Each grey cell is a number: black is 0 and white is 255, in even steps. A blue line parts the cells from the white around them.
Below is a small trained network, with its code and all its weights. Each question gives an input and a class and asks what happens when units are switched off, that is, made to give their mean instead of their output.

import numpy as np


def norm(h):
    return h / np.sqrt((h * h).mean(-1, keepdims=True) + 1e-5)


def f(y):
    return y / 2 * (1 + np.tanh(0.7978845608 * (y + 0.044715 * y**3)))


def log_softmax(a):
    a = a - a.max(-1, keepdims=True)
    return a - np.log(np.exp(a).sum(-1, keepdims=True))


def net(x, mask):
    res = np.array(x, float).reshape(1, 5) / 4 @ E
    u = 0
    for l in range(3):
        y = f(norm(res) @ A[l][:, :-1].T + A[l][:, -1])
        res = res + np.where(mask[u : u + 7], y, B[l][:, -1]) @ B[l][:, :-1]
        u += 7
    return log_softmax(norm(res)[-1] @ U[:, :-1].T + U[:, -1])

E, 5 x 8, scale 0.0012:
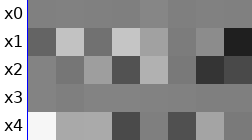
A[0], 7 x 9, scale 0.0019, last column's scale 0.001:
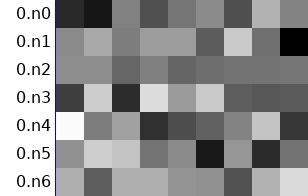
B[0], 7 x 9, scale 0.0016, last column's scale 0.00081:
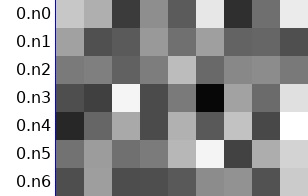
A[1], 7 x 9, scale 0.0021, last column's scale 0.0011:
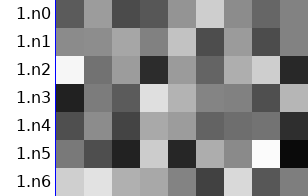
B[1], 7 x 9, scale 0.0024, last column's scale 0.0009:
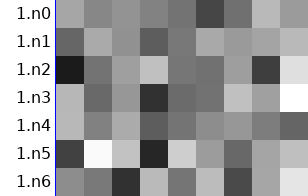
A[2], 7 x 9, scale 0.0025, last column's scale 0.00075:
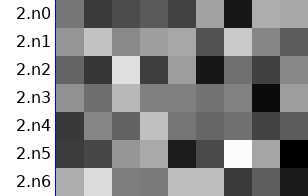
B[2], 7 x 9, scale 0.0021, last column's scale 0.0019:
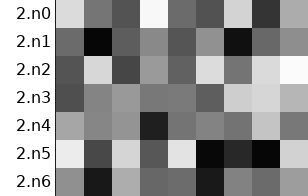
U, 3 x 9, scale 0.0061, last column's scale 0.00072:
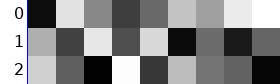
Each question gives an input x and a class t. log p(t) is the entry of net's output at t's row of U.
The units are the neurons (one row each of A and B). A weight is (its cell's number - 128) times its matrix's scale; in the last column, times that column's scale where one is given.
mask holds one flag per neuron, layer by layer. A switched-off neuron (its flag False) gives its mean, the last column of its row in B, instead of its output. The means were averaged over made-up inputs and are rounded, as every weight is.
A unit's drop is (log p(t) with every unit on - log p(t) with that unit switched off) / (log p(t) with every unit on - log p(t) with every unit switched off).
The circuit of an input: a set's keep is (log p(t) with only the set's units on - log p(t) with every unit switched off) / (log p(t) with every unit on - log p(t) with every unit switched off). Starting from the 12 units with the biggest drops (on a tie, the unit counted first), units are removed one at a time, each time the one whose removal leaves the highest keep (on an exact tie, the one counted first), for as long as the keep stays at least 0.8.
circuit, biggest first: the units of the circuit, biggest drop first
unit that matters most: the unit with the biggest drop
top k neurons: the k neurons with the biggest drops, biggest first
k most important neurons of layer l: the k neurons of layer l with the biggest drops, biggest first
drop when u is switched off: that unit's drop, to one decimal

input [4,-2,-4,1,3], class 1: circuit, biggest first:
(2.n5)
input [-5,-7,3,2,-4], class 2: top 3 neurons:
(2.n0; 0.n0; 2.n5)
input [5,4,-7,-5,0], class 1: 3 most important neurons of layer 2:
(2.n5; 2.n2; 2.n0)
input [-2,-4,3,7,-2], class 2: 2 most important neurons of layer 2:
(2.n0; 2.n5)
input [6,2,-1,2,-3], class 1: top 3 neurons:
(2.n5; 0.n3; 1.n5)
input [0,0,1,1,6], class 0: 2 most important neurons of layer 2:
(2.n5; 2.n0)
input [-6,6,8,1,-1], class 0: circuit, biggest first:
(2.n5; 2.n3)
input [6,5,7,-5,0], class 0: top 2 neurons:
(2.n5; 0.n0)
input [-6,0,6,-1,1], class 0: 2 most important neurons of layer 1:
(1.n6; 1.n5)
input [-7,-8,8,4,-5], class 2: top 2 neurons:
(2.n0; 2.n5)
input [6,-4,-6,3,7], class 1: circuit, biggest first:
(2.n5; 1.n2)
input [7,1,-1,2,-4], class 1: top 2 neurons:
(2.n5; 0.n3)
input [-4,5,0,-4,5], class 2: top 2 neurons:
(1.n6; 2.n5)
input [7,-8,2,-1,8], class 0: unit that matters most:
2.n2
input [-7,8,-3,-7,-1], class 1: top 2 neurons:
(0.n3; 2.n5)
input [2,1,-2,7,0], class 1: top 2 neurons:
(0.n3; 0.n0)
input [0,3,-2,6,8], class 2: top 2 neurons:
(1.n6; 2.n5)
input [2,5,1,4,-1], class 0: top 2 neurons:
(0.n3; 2.n2)
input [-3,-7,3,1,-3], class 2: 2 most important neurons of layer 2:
(2.n0; 2.n5)
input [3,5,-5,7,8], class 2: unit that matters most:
1.n6
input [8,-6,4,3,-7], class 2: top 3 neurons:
(2.n0; 0.n0; 2.n5)
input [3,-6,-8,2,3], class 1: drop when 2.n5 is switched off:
1.3
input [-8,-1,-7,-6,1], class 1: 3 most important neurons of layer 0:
(0.n0; 0.n5; 0.n4)
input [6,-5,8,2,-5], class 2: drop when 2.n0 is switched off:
0.4
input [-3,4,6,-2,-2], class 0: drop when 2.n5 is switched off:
0.0
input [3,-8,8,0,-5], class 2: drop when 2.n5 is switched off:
0.1
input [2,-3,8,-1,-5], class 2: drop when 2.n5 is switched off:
0.2
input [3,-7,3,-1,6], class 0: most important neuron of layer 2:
(2.n2)
